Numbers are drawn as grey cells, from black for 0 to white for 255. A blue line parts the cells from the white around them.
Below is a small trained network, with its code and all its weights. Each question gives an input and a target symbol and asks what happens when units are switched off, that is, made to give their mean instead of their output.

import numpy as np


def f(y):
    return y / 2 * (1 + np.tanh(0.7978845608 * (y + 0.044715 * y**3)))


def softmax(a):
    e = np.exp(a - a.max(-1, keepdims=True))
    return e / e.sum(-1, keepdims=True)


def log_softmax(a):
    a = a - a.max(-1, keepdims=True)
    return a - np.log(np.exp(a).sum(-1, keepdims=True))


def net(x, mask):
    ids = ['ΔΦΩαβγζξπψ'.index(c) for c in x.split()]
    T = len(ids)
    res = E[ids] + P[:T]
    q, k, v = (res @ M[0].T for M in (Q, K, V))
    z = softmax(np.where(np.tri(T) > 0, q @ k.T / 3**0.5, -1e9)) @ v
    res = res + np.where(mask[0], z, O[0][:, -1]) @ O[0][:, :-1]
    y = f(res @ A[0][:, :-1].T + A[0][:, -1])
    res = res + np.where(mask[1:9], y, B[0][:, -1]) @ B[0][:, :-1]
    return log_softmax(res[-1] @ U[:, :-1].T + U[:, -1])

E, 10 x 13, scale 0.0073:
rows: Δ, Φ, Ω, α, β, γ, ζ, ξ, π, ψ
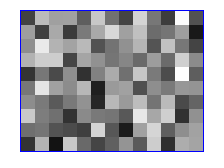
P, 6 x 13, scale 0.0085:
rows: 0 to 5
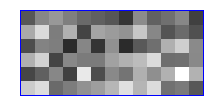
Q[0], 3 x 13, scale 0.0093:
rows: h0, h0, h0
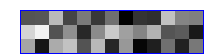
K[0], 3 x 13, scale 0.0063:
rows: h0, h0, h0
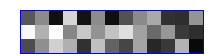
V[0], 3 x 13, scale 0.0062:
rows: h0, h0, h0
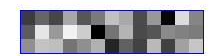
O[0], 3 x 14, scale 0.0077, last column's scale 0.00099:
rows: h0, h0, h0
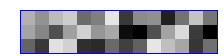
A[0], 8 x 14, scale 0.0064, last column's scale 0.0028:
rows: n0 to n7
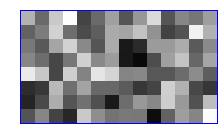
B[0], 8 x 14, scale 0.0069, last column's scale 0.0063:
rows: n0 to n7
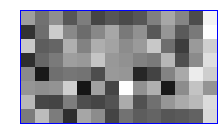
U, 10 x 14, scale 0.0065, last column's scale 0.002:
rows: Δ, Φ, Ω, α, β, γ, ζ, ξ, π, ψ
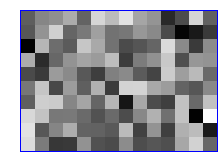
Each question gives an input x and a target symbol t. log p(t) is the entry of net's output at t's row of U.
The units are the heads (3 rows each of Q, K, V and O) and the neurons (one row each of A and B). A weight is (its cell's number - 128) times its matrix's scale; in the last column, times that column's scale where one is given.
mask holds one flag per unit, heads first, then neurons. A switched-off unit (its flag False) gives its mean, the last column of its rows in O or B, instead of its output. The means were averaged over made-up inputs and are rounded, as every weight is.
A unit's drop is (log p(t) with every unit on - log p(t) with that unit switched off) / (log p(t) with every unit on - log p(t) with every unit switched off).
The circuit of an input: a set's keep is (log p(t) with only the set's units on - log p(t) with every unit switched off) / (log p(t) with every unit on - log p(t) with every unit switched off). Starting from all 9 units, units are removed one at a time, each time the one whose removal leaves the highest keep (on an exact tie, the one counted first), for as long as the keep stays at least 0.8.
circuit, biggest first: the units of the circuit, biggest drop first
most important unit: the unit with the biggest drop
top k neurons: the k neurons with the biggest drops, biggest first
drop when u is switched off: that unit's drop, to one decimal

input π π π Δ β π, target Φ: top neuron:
(n1)
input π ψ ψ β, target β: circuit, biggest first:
(n4, h0, n1, n0)
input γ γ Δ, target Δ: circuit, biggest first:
(n5, h0, n3, n2)
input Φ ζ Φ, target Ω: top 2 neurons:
(n3, n7)
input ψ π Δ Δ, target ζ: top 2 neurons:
(n6, n1)
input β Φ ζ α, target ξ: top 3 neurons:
(n3, n1, n4)
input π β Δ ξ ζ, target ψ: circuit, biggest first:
(h0, n6, n7)
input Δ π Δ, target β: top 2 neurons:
(n6, n1)
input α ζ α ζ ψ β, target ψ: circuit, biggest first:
(h0, n4)
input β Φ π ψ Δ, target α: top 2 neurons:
(n2, n3)
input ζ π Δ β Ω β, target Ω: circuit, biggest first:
(h0, n3)
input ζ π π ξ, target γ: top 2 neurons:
(n4, n0)
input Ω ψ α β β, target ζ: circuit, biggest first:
(h0, n6)
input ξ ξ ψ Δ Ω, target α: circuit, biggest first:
(h0, n2)
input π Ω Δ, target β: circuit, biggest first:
(h0, n6)
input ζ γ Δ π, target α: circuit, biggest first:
(h0, n3, n2)
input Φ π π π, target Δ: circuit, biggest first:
(h0, n0)
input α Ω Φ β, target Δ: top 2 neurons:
(n0, n6)
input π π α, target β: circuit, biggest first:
(h0, n6, n1)
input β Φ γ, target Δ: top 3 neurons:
(n5, n2, n3)
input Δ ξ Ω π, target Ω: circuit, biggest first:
(h0, n2)
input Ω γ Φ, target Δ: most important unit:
n5
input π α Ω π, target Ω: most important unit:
h0
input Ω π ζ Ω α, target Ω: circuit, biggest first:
(h0, n3, n7)
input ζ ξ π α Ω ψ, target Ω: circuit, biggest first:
(h0, n3)
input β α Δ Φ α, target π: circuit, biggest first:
(h0, n5, n6)
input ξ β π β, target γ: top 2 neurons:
(n4, n0)
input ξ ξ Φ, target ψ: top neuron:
(n6)
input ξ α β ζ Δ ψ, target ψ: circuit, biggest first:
(h0, n4)
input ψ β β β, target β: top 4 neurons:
(n4, n1, n0, n2)
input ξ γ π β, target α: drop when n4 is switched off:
0.1
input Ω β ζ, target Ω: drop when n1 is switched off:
0.0
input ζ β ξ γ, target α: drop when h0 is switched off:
1.2
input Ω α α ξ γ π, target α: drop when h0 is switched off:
1.1
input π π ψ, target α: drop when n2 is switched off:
0.5
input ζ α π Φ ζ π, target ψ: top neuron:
(n4)
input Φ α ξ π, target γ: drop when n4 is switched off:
0.3
